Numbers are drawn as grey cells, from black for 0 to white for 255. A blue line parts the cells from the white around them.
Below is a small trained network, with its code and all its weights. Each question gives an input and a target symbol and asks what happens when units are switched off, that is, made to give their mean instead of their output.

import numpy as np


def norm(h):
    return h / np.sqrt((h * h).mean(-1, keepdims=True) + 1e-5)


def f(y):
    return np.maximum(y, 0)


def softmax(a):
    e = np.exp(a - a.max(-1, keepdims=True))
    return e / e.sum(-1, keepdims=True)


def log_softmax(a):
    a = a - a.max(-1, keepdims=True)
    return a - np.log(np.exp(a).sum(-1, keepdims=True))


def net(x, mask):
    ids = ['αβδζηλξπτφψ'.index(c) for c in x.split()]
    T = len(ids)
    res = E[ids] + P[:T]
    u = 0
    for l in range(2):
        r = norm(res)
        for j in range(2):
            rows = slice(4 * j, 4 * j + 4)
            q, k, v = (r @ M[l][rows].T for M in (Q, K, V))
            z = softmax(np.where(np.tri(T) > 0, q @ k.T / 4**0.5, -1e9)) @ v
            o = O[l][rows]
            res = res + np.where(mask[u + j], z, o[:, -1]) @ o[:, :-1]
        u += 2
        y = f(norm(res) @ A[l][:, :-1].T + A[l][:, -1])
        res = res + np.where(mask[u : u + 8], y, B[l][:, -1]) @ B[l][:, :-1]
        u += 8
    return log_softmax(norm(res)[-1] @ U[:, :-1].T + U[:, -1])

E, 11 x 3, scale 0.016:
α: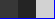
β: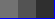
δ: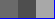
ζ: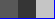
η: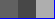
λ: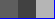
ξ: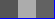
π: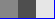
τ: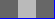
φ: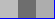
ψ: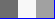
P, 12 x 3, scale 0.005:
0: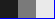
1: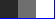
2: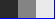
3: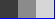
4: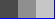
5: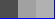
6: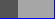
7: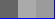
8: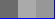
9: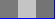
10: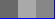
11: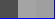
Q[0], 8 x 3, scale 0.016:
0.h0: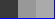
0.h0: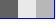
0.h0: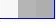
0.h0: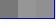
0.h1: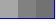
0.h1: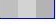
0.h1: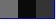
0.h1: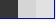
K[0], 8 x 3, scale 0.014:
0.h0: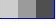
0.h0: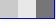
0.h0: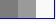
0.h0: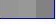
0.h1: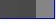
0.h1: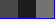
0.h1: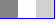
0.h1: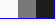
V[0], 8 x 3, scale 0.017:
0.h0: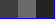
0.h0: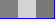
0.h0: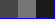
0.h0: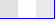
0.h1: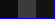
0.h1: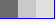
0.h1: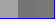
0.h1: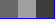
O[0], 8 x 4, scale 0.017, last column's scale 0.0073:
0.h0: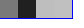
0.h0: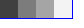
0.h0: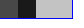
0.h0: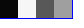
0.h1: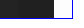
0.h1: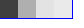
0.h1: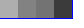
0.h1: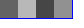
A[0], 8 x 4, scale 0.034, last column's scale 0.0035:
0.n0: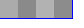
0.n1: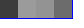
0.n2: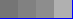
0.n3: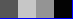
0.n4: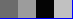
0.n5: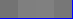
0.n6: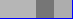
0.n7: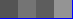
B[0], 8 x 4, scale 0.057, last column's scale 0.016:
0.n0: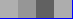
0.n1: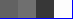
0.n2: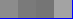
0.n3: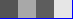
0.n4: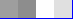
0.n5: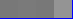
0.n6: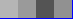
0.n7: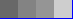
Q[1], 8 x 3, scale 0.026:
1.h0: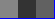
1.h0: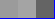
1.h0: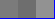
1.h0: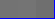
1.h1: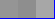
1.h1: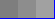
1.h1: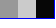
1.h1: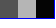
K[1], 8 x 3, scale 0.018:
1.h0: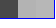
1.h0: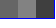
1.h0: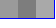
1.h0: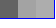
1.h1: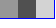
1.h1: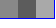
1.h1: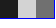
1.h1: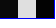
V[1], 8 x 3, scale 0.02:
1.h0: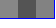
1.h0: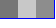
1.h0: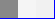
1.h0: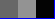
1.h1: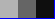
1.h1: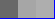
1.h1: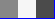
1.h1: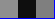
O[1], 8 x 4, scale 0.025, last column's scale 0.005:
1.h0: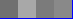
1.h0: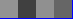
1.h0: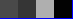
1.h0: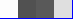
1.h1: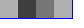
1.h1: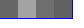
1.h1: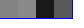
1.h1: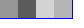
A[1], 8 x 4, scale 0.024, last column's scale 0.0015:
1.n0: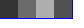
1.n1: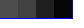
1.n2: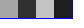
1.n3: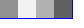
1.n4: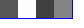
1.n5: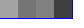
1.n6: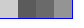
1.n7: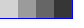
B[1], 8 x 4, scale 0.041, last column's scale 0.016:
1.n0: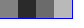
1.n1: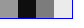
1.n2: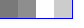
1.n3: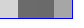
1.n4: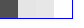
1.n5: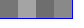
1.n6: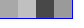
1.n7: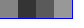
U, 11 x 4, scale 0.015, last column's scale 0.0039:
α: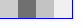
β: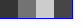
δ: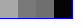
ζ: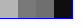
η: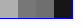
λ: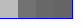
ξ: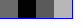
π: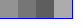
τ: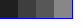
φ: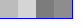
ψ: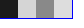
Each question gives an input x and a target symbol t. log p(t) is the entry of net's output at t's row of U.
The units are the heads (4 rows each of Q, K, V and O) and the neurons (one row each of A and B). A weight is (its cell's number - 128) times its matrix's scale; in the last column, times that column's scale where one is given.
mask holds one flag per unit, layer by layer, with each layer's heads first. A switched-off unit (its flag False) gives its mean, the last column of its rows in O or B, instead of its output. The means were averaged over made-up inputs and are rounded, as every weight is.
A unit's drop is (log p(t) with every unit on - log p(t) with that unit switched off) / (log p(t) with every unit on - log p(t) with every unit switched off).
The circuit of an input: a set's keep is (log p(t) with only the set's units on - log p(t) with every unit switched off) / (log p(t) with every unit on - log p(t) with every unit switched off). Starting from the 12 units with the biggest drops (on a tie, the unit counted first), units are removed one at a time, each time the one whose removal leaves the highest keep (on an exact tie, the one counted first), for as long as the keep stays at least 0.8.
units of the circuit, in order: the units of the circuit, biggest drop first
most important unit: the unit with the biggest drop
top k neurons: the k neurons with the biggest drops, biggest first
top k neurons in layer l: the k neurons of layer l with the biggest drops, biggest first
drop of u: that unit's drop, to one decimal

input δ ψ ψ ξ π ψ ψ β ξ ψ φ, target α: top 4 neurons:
(0.n4; 1.n3; 1.n4; 0.n3)
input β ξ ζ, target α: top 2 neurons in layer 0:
(0.n4; 0.n7)
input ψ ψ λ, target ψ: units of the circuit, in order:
(0.h0)
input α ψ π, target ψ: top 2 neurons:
(0.n3; 1.n4)
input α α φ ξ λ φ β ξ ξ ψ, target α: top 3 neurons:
(0.n4; 1.n3; 1.n4)
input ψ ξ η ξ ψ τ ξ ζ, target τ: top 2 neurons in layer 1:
(1.n1; 1.n4)
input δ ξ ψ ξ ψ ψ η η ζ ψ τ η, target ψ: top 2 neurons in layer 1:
(1.n4; 1.n0)
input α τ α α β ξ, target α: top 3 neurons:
(0.n4; 1.n2; 0.n3)
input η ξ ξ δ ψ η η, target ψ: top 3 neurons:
(0.n3; 1.n4; 0.n1)
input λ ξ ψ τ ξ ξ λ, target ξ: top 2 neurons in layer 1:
(1.n1; 1.n2)
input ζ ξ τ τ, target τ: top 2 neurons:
(0.n1; 1.n1)
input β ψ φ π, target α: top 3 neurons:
(0.n4; 1.n3; 1.n4)
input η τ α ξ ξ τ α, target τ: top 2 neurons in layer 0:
(0.n0; 0.n6)
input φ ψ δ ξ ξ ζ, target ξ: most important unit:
1.h0
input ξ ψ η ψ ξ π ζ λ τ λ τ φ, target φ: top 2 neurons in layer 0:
(0.n4; 0.n6)
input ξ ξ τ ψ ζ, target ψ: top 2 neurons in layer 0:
(0.n3; 0.n6)
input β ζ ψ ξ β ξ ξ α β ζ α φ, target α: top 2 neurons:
(0.n4; 1.n3)
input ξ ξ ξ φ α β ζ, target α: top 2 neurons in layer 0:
(0.n0; 0.n4)
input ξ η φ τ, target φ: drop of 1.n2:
0.0
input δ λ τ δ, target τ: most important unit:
0.n1
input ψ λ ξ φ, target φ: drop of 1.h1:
-0.1
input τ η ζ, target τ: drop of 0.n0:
0.2
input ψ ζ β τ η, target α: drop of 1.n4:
0.1
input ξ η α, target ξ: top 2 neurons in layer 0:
(0.n4; 0.n0)
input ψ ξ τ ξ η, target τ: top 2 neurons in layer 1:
(1.n1; 1.n4)
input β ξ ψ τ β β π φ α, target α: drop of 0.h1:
0.1
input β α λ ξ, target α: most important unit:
1.h1
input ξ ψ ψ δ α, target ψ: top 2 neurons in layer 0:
(0.n3; 0.n6)
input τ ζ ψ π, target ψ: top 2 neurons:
(1.n4; 0.n3)
